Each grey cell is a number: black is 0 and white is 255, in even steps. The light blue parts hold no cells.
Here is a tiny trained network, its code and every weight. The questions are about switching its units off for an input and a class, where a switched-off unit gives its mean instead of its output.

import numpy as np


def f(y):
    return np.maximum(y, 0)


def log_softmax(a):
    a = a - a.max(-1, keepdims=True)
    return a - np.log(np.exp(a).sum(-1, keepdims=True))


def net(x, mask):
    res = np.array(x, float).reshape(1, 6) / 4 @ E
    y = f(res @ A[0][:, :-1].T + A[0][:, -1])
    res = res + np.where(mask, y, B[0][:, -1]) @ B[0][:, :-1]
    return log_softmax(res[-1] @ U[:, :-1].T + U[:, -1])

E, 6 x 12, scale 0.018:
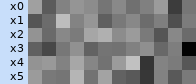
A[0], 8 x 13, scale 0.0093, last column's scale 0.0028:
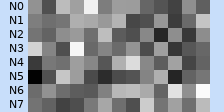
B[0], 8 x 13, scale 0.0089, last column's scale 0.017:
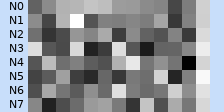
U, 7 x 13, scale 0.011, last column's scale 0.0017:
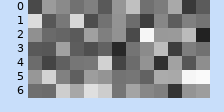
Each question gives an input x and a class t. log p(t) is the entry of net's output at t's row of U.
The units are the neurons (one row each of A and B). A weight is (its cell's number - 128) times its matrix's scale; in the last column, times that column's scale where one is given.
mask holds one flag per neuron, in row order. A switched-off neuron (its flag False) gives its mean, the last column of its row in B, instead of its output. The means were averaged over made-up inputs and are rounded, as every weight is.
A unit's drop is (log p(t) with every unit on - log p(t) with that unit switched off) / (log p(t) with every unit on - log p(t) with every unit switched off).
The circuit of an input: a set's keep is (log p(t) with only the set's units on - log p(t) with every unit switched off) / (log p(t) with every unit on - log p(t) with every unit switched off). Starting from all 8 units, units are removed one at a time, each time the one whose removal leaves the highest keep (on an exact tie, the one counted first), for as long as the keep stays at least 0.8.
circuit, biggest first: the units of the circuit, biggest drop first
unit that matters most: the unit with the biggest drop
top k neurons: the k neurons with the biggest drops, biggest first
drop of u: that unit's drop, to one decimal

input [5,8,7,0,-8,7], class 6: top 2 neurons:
N0, N1
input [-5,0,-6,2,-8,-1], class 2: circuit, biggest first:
N7, N2
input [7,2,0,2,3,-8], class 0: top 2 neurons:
N4, N1
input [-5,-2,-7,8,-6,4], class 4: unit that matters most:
N7
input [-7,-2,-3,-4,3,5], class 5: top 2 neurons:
N1, N2
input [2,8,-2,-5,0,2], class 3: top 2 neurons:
N5, N6
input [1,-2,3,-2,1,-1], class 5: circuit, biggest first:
N3, N4, N2, N1
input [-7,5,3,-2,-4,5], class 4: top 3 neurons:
N5, N1, N3
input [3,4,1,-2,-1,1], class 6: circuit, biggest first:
N0, N3
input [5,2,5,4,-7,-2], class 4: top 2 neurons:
N7, N2
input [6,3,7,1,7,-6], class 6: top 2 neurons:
N0, N6
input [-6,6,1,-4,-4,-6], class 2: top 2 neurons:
N4, N3
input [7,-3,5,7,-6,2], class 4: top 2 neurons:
N2, N7
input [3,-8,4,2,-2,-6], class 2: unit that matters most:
N6
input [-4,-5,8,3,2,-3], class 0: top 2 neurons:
N4, N6
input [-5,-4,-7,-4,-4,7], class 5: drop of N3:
0.2
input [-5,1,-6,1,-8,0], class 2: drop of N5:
-0.1
